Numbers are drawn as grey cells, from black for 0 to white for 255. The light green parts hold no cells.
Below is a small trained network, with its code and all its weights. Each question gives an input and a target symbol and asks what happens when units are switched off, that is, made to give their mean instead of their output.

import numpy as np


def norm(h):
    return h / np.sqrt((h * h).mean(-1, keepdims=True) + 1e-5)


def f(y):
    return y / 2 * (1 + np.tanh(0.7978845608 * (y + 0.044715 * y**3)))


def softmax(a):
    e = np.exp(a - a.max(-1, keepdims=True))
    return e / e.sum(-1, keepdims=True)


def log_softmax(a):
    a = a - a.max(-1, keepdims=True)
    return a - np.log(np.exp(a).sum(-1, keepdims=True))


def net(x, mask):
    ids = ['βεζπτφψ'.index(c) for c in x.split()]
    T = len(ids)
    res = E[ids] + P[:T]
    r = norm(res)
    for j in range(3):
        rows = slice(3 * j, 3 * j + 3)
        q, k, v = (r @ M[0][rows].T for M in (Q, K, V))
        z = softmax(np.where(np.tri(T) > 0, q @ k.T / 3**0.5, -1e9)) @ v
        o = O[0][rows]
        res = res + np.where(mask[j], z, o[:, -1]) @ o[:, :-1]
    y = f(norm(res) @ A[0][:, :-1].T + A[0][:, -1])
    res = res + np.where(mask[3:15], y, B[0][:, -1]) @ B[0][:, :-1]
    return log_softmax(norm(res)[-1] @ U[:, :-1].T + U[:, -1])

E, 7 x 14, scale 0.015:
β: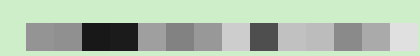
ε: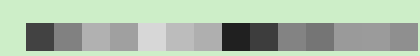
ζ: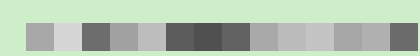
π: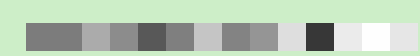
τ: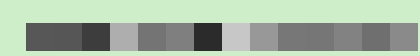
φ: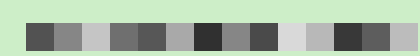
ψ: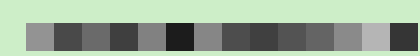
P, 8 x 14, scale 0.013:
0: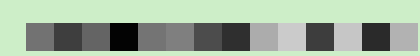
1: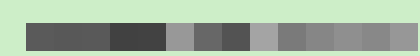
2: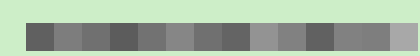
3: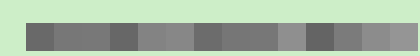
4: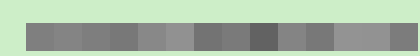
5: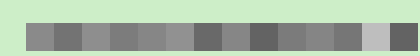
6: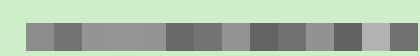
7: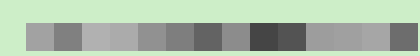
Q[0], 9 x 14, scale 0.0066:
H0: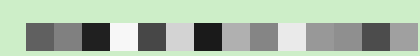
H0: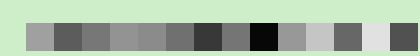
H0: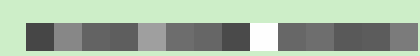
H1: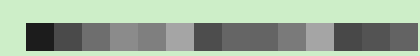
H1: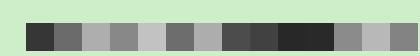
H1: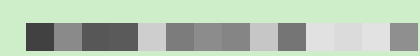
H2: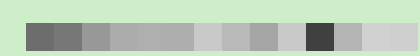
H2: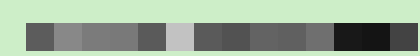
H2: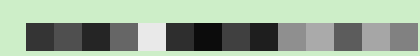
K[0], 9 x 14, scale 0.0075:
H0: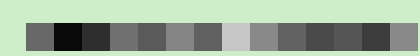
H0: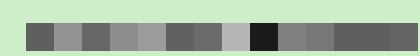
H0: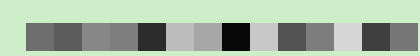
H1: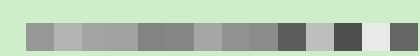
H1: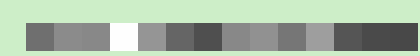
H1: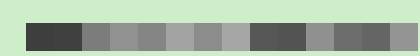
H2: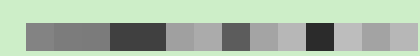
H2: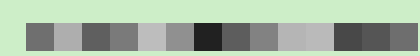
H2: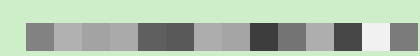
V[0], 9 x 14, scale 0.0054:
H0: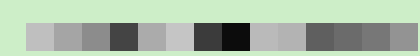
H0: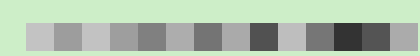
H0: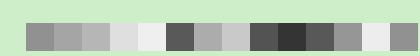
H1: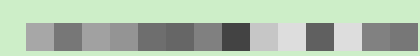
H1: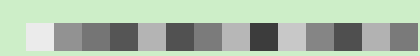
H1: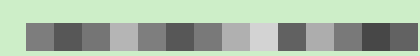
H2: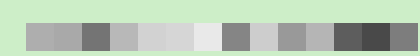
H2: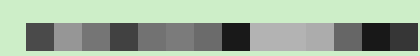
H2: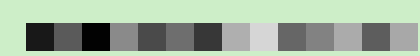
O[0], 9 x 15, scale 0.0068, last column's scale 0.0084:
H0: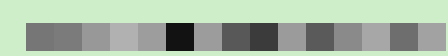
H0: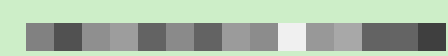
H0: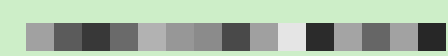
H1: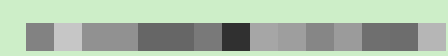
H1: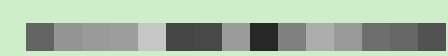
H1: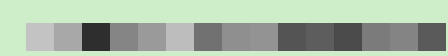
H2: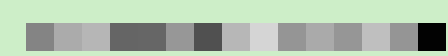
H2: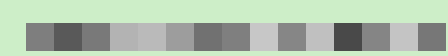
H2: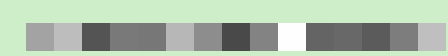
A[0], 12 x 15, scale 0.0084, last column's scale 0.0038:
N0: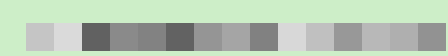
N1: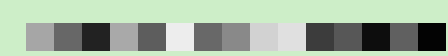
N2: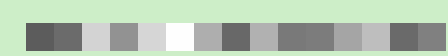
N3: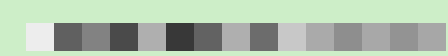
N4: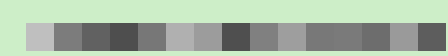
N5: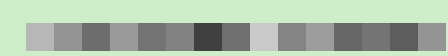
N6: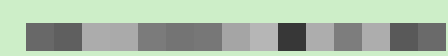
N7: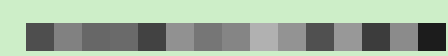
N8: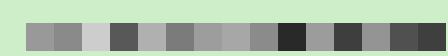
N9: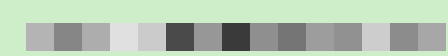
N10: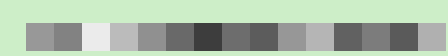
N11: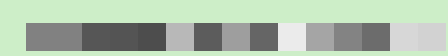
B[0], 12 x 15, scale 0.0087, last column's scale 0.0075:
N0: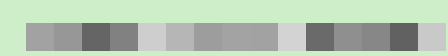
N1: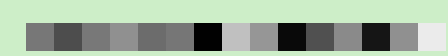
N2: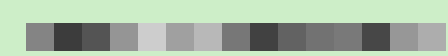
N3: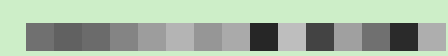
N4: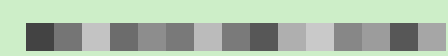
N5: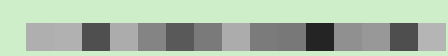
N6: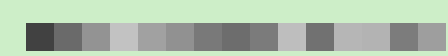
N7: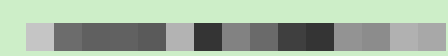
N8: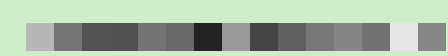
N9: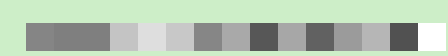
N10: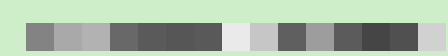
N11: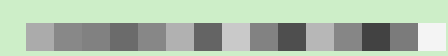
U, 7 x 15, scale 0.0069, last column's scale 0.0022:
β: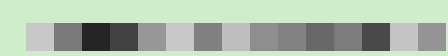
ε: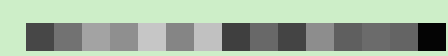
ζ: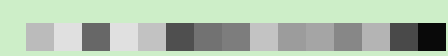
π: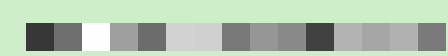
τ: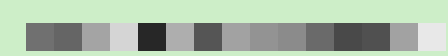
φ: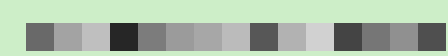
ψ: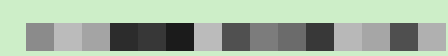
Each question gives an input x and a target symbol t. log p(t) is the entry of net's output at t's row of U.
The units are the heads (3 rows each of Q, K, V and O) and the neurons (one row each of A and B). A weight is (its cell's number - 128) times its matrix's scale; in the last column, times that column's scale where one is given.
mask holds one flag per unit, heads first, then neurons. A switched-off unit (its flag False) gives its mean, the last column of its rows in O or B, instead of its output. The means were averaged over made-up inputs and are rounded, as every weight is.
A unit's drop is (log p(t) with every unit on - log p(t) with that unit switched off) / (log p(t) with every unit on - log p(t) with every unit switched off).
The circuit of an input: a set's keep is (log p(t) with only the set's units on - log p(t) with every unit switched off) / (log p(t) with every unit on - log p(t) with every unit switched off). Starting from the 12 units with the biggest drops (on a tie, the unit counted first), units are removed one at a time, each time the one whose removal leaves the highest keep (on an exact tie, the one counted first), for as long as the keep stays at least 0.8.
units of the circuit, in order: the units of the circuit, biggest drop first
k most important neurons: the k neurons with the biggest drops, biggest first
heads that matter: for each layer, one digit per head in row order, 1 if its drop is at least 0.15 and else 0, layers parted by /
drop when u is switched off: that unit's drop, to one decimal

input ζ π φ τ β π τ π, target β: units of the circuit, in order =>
(H1)
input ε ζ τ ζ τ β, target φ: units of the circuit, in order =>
(N4; N1)
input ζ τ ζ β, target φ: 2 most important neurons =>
(N1; N7)
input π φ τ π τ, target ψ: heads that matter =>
011
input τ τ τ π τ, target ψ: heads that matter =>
001
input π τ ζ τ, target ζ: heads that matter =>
111
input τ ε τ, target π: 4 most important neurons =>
(N6; N1; N10; N11)
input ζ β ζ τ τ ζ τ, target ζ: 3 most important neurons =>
(N1; N6; N7)
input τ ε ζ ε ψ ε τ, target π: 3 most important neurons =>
(N6; N1; N11)
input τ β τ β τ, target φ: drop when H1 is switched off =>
1.2
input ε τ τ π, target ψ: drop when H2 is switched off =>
1.5
